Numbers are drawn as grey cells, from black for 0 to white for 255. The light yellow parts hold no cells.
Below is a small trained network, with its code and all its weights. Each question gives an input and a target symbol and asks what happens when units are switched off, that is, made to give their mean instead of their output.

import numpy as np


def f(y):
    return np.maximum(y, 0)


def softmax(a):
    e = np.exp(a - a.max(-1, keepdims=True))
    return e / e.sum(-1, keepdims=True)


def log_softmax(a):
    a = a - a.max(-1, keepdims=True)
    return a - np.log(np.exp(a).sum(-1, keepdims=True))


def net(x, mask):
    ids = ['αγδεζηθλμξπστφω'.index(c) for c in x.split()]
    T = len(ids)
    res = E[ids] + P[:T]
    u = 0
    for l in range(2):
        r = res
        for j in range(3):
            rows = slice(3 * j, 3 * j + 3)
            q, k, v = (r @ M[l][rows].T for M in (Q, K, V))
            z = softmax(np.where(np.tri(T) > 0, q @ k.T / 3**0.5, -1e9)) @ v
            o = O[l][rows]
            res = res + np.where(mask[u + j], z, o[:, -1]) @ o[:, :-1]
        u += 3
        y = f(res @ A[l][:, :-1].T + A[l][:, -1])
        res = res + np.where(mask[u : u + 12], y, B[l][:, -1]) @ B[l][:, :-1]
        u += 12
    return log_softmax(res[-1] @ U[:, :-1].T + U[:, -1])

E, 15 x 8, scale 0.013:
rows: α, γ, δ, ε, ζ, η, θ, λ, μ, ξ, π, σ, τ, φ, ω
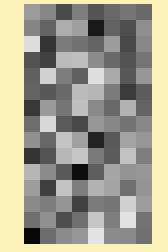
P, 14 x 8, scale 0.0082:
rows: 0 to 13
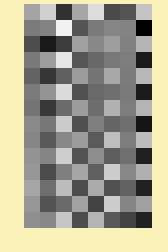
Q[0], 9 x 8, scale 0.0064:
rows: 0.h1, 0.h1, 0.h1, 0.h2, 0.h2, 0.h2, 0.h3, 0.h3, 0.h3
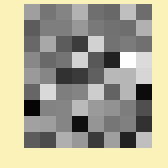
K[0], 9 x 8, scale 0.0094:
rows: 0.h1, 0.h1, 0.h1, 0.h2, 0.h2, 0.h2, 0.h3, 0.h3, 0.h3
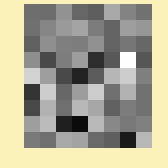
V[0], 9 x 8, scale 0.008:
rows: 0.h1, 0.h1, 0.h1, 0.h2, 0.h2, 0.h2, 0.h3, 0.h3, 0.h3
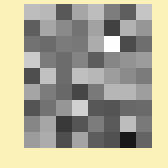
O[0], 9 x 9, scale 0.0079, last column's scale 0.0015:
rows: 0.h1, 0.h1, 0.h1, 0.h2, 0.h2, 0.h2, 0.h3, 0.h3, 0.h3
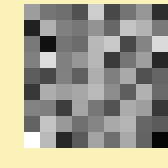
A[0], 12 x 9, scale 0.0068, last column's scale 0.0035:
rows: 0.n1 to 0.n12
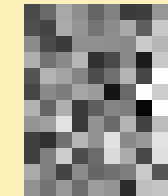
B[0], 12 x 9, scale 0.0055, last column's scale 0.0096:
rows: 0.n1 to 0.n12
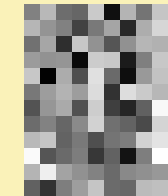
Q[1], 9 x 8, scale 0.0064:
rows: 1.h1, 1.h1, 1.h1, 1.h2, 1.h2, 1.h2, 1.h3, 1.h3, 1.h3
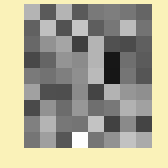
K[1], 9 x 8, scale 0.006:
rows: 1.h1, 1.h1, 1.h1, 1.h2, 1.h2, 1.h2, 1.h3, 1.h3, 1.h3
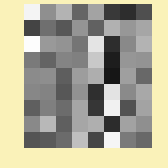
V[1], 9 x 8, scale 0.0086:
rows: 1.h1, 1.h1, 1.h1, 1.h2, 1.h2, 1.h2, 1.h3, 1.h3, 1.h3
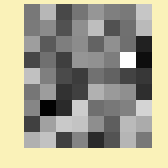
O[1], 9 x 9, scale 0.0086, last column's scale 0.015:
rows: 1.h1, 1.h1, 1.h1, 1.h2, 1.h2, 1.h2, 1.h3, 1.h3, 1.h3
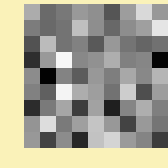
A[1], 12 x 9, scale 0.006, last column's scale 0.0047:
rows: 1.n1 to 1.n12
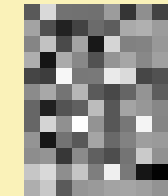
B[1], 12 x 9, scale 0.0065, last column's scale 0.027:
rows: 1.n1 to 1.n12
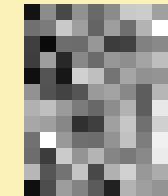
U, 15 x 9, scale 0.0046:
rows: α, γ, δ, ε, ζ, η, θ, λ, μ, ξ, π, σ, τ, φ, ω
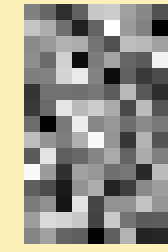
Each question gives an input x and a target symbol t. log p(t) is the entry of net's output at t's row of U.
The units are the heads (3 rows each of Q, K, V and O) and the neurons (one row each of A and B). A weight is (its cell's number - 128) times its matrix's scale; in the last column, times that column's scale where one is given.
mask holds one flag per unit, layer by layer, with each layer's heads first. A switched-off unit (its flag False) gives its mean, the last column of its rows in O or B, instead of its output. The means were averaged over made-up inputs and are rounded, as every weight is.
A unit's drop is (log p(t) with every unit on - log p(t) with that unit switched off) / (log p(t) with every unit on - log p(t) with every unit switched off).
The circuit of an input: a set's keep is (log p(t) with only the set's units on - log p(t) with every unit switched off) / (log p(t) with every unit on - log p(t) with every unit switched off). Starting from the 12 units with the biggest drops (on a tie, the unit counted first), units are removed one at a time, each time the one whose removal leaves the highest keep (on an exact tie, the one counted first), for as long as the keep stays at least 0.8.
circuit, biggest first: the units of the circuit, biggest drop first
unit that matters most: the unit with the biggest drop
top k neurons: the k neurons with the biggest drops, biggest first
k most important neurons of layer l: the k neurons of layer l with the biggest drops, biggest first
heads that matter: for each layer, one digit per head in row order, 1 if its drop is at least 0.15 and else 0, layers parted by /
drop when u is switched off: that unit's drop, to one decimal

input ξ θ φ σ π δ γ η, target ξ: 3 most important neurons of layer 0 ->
0.n6; 0.n10; 0.n7
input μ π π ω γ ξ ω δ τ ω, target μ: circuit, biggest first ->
0.n6; 0.h1; 1.h3; 1.h1
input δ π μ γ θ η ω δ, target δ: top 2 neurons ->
1.n9; 0.n12
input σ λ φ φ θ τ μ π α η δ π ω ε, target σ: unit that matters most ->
0.h1
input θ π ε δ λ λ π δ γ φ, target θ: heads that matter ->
111 / 010
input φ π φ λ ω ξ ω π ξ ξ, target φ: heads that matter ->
100 / 011
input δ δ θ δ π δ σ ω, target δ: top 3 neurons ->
0.n11; 1.n9; 0.n12
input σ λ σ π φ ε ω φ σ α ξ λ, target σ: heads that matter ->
100 / 000
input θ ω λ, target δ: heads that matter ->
100 / 100
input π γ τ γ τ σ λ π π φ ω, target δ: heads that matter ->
011 / 100
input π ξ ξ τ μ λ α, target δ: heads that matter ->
011 / 101
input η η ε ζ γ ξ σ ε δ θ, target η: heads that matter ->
111 / 011
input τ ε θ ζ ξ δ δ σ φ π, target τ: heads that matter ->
110 / 011
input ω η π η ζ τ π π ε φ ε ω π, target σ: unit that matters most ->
0.h3
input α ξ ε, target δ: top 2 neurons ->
0.n10; 0.n3
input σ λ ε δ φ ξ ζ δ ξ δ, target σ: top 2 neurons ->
0.n6; 0.n12
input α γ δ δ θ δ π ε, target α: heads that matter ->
101 / 011
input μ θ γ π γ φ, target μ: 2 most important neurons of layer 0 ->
0.n6; 0.n11
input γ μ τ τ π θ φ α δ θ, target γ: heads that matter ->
001 / 001
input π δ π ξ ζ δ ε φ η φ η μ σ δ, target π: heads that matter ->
111 / 001
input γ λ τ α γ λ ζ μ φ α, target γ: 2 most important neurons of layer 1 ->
1.n9; 1.n7
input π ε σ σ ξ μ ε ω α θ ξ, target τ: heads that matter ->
111 / 011
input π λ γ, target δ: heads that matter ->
001 / 100
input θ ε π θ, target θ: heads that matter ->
111 / 010
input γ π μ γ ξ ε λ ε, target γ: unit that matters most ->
1.h3
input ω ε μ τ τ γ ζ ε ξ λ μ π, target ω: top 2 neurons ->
0.n7; 0.n1
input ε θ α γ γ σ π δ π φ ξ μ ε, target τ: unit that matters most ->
0.h3
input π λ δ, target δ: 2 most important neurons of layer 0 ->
0.n10; 0.n3
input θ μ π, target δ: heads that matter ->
010 / 100
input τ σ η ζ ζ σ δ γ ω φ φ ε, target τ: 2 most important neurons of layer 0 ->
0.n6; 0.n10
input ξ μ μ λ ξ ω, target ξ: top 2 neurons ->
0.n6; 1.n1
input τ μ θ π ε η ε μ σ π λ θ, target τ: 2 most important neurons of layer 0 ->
0.n6; 0.n10
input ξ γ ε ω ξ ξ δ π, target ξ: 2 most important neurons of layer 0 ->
0.n6; 0.n7
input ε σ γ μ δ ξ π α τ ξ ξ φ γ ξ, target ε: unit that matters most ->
0.h1
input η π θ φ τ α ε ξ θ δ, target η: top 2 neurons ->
1.n5; 0.n7
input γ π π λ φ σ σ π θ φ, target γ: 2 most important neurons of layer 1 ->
1.n9; 1.n7
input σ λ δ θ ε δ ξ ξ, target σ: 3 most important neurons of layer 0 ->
0.n6; 0.n12; 0.n10
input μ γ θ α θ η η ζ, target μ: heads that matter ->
101 / 101
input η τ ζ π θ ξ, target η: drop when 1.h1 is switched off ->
0.1
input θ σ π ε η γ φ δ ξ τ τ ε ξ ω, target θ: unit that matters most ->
0.h1
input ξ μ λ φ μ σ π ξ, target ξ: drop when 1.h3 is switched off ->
0.2
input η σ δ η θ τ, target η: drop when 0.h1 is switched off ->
0.4
